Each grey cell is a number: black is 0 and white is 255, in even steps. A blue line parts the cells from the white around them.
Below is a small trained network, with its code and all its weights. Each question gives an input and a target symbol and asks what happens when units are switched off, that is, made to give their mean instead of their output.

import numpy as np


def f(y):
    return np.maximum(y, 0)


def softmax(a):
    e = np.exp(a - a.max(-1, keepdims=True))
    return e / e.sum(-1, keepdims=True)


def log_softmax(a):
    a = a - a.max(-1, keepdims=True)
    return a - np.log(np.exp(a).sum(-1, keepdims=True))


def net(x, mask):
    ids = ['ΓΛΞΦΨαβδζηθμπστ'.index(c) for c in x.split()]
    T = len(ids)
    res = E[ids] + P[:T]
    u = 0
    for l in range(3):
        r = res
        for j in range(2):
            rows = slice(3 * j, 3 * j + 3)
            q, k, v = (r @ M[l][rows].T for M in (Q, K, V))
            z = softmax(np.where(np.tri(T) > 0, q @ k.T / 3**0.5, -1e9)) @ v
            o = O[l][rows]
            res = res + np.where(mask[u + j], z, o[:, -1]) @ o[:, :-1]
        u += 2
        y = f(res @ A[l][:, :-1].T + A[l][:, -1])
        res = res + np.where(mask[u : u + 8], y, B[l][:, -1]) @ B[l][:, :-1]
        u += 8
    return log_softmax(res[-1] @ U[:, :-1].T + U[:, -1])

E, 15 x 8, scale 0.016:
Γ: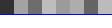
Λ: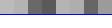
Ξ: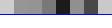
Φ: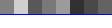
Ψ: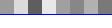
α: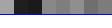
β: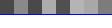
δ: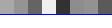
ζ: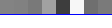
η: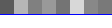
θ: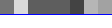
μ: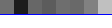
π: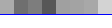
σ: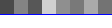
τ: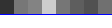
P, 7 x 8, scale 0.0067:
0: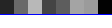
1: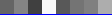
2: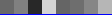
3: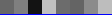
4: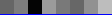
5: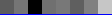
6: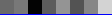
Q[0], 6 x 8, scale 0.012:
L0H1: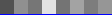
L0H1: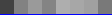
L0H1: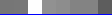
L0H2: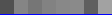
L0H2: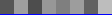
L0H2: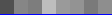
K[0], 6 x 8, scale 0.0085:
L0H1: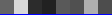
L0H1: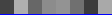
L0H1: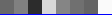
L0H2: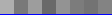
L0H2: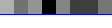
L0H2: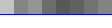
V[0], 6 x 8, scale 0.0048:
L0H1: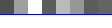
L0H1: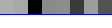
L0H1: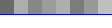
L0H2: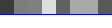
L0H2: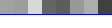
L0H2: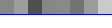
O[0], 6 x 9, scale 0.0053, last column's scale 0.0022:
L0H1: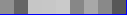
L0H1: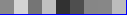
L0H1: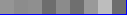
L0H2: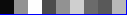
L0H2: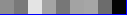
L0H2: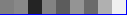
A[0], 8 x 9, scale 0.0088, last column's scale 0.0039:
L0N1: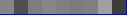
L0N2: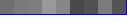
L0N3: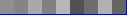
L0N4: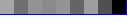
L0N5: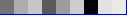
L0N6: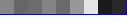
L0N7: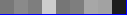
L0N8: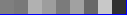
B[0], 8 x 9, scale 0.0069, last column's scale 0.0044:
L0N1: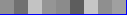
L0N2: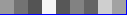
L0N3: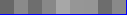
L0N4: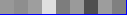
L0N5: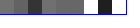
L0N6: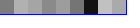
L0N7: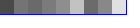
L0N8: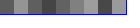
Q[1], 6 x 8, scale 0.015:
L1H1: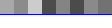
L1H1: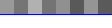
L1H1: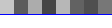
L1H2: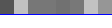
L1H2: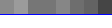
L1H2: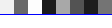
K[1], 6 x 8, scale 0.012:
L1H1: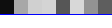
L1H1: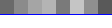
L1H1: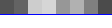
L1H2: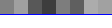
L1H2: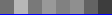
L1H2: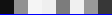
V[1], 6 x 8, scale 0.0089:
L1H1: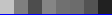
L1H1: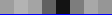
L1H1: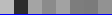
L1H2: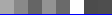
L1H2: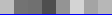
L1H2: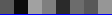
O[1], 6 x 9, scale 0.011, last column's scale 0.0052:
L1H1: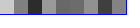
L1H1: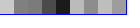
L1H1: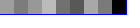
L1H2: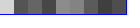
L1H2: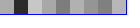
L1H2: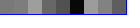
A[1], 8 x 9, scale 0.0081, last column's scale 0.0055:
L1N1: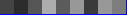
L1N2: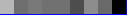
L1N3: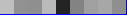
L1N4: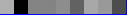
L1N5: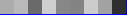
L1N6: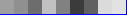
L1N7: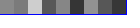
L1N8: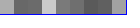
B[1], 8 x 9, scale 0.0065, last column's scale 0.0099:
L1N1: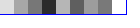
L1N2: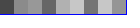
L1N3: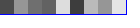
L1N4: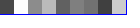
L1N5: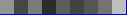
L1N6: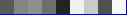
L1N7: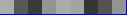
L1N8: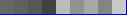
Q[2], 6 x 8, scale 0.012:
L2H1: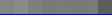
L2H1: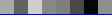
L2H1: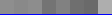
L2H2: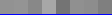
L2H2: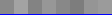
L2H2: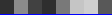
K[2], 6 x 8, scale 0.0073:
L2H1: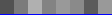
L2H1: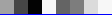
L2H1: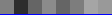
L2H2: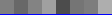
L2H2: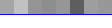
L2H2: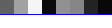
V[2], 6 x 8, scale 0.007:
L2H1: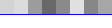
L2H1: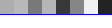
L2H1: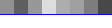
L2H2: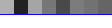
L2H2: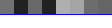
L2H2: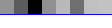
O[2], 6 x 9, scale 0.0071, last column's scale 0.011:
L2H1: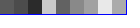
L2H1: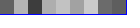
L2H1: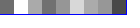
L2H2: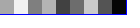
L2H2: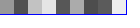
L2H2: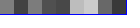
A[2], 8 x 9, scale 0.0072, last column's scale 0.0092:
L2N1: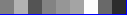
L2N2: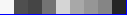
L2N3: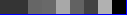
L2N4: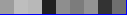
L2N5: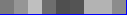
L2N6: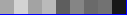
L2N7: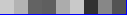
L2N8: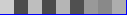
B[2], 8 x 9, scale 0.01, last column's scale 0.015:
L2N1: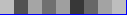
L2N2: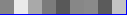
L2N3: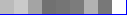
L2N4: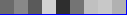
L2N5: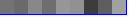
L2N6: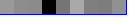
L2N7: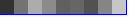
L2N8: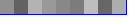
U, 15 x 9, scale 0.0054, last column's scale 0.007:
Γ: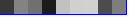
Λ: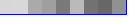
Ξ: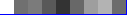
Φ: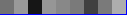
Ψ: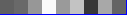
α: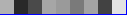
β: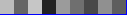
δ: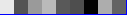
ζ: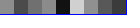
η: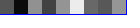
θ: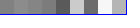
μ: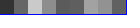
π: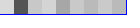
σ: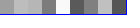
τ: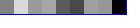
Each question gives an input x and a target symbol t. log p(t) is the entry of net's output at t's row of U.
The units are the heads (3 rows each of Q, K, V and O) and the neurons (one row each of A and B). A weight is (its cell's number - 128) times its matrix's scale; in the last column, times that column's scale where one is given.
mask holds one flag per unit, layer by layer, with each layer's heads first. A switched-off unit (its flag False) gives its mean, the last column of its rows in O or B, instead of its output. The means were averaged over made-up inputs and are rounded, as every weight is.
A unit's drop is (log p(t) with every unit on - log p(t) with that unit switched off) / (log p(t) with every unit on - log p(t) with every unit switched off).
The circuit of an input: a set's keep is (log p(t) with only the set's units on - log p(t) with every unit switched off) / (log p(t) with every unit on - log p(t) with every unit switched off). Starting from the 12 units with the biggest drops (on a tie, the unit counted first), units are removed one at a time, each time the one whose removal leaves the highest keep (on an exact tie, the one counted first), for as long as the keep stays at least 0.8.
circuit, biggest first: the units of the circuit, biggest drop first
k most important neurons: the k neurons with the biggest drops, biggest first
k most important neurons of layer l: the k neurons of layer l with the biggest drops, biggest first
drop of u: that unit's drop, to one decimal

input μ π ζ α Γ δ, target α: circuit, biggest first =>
[L1H1]
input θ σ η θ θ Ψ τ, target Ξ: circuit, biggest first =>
[L2H1, L2N3, L1H1]
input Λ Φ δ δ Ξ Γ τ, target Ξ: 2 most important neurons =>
[L2N1, L1N1]
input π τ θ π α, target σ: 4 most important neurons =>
[L1N4, L2N1, L1N8, L1N1]
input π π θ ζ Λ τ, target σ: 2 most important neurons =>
[L1N4, L2N1]
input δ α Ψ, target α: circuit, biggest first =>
[L1H1, L1H2]
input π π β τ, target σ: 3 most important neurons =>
[L1N4, L1N1, L2N1]
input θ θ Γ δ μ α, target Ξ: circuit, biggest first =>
[L2N3, L2H2, L1H2]
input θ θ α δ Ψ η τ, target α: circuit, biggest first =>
[L1H1, L2H1]
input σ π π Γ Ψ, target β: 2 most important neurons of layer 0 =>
[L0N6, L0N5]
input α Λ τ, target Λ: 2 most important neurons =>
[L2N2, L1N1]
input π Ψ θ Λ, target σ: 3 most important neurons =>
[L1N4, L2N1, L1N8]
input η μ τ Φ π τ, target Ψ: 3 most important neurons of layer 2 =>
[L2N3, L2N1, L2N8]
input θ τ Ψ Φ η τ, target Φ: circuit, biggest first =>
[L1H2]
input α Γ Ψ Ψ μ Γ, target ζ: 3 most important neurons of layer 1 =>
[L1N6, L1N8, L1N2]
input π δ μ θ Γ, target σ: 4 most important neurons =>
[L2N1, L1N4, L1N1, L0N5]
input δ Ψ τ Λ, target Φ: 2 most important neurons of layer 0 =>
[L0N6, L0N5]
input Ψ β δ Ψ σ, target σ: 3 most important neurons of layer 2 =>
[L2N3, L2N4, L2N7]
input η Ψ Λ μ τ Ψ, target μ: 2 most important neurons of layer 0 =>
[L0N1, L0N7]
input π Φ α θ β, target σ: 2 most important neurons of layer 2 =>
[L2N1, L2N4]
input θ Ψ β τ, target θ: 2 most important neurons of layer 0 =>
[L0N5, L0N2]
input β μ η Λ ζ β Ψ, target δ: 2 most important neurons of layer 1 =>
[L1N3, L1N6]
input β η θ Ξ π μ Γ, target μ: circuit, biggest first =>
[L1H2]
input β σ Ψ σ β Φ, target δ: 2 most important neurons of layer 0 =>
[L0N6, L0N5]
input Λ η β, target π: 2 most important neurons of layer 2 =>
[L2N1, L2N3]
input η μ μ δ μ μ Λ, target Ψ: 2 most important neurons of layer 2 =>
[L2N3, L2N7]
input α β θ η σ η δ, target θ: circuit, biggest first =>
[L1H1]
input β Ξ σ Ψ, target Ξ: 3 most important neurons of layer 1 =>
[L1N3, L1N5, L1N4]
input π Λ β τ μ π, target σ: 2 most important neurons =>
[L1N4, L2N1]
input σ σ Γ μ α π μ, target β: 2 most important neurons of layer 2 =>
[L2N5, L2N4]
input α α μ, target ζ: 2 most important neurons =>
[L1N6, L1N8]
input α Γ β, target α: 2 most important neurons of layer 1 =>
[L1N4, L1N8]
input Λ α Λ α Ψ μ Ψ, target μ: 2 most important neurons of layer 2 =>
[L2N3, L2N5]
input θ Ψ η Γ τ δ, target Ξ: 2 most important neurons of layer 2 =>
[L2N3, L2N7]
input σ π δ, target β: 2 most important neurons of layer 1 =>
[L1N1, L1N6]
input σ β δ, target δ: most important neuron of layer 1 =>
[L1N3]
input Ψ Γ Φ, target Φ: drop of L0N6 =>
-0.1
